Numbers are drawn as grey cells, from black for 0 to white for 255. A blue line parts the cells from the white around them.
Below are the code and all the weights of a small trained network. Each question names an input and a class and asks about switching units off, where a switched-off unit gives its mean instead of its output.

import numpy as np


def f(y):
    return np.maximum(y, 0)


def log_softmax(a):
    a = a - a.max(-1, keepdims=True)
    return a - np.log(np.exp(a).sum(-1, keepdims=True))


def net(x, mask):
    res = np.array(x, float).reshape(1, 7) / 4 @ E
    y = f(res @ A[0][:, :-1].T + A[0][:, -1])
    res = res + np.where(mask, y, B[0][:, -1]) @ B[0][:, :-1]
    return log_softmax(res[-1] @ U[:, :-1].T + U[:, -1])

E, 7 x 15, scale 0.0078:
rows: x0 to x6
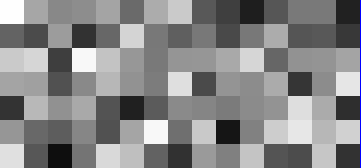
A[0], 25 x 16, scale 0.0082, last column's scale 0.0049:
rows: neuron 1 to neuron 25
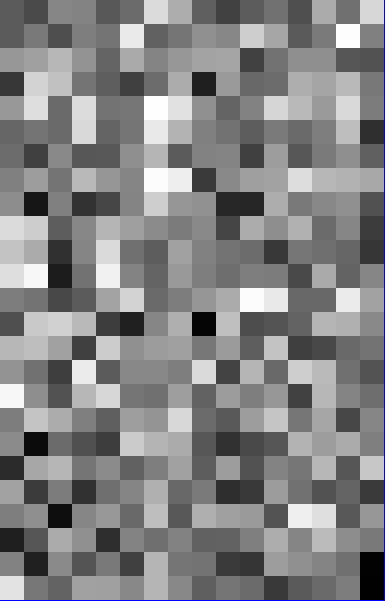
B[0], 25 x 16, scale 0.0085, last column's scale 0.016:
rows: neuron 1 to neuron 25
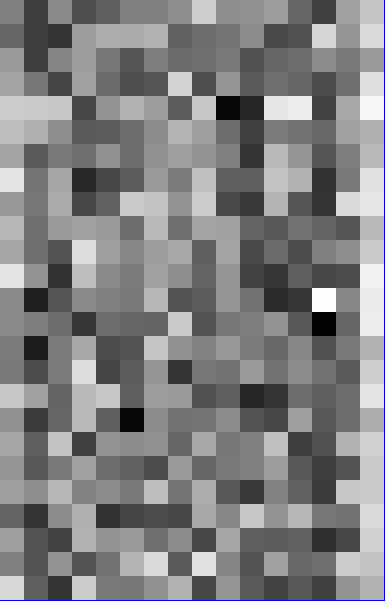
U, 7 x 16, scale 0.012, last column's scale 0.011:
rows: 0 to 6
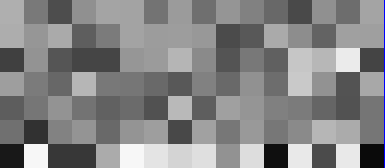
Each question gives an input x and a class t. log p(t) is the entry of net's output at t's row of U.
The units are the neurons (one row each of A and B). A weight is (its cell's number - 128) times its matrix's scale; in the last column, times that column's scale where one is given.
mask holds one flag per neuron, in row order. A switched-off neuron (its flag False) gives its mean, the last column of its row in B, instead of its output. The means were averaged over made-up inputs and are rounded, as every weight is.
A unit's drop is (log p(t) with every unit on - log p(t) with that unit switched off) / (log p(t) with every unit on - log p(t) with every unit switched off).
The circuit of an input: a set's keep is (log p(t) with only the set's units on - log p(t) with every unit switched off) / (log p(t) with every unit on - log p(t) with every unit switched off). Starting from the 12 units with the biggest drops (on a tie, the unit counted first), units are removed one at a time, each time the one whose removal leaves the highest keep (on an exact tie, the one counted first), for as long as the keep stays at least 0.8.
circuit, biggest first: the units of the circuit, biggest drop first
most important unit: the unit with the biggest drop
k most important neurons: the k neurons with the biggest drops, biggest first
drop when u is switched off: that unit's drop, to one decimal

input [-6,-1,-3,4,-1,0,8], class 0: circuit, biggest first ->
neuron 5
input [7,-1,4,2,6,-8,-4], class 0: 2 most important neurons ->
neuron 11; neuron 12
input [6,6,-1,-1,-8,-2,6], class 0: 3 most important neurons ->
neuron 5; neuron 25; neuron 12
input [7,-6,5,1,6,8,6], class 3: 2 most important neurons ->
neuron 22; neuron 16
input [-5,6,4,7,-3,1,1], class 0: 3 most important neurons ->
neuron 22; neuron 24; neuron 16
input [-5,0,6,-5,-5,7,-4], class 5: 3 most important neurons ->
neuron 13; neuron 2; neuron 16
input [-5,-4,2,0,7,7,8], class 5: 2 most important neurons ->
neuron 13; neuron 4
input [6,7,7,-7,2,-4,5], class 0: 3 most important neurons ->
neuron 11; neuron 5; neuron 12
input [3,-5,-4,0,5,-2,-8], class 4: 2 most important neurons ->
neuron 4; neuron 14
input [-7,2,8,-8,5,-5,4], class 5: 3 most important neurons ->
neuron 12; neuron 17; neuron 4
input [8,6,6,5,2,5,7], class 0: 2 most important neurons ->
neuron 12; neuron 11
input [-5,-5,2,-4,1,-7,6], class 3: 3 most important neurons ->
neuron 22; neuron 14; neuron 9
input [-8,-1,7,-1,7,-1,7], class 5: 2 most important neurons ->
neuron 13; neuron 2
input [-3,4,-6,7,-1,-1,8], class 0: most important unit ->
neuron 22
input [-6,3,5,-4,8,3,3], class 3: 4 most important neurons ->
neuron 9; neuron 24; neuron 19; neuron 1
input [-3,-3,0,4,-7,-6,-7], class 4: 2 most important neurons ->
neuron 14; neuron 12
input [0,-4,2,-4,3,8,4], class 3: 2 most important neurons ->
neuron 22; neuron 16
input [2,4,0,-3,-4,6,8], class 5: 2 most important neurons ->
neuron 5; neuron 22
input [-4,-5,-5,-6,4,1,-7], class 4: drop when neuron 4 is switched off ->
0.1
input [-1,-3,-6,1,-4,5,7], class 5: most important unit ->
neuron 5
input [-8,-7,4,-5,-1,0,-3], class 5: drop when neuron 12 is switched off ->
0.2
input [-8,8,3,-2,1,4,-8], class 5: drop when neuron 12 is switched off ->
0.1
